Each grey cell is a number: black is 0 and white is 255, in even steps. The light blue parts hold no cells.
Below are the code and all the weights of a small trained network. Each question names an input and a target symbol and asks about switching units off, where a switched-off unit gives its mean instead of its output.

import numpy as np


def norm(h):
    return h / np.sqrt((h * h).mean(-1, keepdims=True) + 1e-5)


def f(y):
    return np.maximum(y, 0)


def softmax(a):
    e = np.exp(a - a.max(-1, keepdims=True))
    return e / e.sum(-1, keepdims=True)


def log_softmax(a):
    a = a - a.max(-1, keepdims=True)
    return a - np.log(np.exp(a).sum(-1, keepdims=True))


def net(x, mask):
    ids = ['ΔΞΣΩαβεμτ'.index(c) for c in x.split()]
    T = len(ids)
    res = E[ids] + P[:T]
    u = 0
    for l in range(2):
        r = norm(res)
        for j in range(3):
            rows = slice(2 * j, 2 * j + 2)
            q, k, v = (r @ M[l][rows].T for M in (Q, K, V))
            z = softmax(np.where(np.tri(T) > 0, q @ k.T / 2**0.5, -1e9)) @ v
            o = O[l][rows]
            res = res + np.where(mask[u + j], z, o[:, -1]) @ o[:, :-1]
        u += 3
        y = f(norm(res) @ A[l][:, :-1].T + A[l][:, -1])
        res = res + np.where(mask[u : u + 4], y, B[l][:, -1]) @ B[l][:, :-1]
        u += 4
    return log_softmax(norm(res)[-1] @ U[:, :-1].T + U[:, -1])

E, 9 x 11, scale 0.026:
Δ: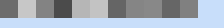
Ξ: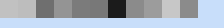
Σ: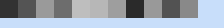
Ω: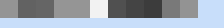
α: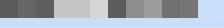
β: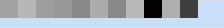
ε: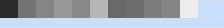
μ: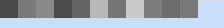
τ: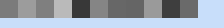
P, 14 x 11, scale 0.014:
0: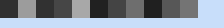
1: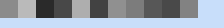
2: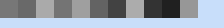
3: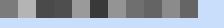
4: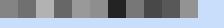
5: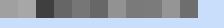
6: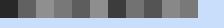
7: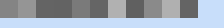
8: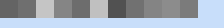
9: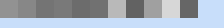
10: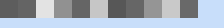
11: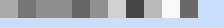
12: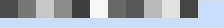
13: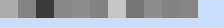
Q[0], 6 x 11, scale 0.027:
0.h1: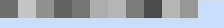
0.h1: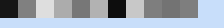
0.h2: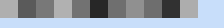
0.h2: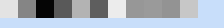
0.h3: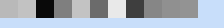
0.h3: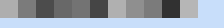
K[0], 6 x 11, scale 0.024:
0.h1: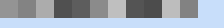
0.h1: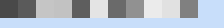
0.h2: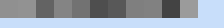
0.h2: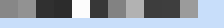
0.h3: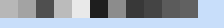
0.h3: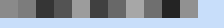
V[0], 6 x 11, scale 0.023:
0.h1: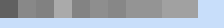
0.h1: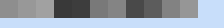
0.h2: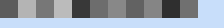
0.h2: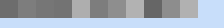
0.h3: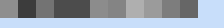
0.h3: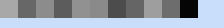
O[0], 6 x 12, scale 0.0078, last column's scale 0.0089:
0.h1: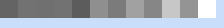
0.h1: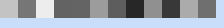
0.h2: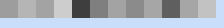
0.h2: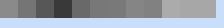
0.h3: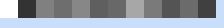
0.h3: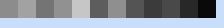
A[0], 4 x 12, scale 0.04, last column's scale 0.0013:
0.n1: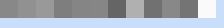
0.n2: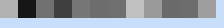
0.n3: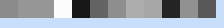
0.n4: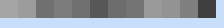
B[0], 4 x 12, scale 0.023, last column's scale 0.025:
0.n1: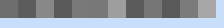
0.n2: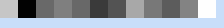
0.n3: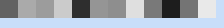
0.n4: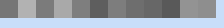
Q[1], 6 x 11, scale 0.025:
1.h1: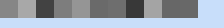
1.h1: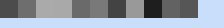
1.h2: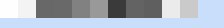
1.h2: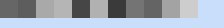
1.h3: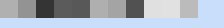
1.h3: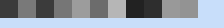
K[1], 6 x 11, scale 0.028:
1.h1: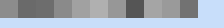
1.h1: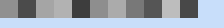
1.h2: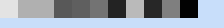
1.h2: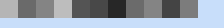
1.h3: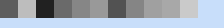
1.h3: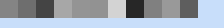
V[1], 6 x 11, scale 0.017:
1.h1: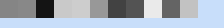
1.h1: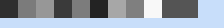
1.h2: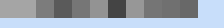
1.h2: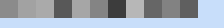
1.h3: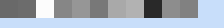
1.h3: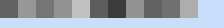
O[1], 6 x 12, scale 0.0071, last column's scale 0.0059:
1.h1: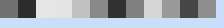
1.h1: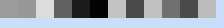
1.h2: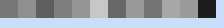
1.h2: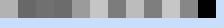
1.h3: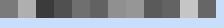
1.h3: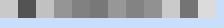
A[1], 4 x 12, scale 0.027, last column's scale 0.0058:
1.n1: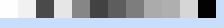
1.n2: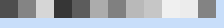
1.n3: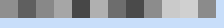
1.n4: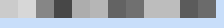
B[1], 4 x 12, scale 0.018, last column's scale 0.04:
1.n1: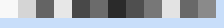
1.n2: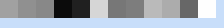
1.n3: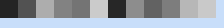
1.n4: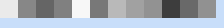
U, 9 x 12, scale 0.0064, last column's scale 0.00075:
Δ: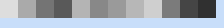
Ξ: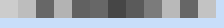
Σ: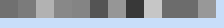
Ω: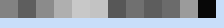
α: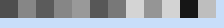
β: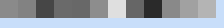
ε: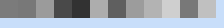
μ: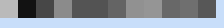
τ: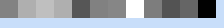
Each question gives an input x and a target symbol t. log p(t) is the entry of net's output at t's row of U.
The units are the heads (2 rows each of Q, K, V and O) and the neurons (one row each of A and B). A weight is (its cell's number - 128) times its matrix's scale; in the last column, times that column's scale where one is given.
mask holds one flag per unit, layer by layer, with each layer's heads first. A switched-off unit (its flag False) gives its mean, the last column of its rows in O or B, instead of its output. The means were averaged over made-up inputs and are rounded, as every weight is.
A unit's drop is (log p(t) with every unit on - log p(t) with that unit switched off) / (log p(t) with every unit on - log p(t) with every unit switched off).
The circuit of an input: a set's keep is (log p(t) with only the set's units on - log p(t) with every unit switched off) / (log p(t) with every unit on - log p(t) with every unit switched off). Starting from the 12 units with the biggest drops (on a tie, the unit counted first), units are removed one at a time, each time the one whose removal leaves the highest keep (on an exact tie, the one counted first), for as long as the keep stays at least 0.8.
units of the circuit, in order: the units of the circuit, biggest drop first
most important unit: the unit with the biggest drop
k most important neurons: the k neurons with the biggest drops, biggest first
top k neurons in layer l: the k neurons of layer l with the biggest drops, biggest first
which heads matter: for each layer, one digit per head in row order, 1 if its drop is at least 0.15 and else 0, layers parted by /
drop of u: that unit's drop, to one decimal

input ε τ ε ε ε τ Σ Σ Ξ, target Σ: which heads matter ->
010 / 000
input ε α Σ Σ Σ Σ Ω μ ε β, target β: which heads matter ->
000 / 000
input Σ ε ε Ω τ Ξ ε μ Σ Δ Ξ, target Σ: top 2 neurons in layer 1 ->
(1.n2; 1.n3)
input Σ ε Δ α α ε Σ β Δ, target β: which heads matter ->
001 / 100
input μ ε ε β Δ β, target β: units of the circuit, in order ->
(0.n2; 1.n2; 0.n3; 1.h1)
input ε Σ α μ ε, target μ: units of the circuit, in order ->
(0.h3; 0.n2)
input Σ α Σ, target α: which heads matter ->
100 / 000
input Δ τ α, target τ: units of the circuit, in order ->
(0.h2; 0.n3)
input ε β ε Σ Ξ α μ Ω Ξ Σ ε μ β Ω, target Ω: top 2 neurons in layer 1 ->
(1.n2; 1.n4)
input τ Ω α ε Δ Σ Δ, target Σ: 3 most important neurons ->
(0.n2; 0.n3; 1.n2)
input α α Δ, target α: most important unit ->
0.h1
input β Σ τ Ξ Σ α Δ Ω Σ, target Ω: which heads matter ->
001 / 100
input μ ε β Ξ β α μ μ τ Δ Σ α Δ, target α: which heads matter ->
101 / 000
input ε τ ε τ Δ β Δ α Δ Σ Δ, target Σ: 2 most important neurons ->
(0.n3; 0.n2)
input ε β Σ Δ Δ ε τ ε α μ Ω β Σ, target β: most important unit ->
0.h3
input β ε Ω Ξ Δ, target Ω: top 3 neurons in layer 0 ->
(0.n3; 0.n2; 0.n1)
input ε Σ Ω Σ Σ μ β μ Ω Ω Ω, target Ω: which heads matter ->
001 / 000
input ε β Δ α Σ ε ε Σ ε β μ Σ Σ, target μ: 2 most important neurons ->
(1.n2; 0.n3)
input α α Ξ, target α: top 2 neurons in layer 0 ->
(0.n2; 0.n3)
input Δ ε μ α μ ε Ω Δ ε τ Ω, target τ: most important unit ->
0.h2
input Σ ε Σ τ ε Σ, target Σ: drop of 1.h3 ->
0.0
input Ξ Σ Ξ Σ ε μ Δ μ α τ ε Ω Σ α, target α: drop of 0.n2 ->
0.3
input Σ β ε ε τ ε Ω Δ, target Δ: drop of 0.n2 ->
1.0
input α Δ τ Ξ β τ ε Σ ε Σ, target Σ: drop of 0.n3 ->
0.8
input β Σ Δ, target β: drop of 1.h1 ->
0.2
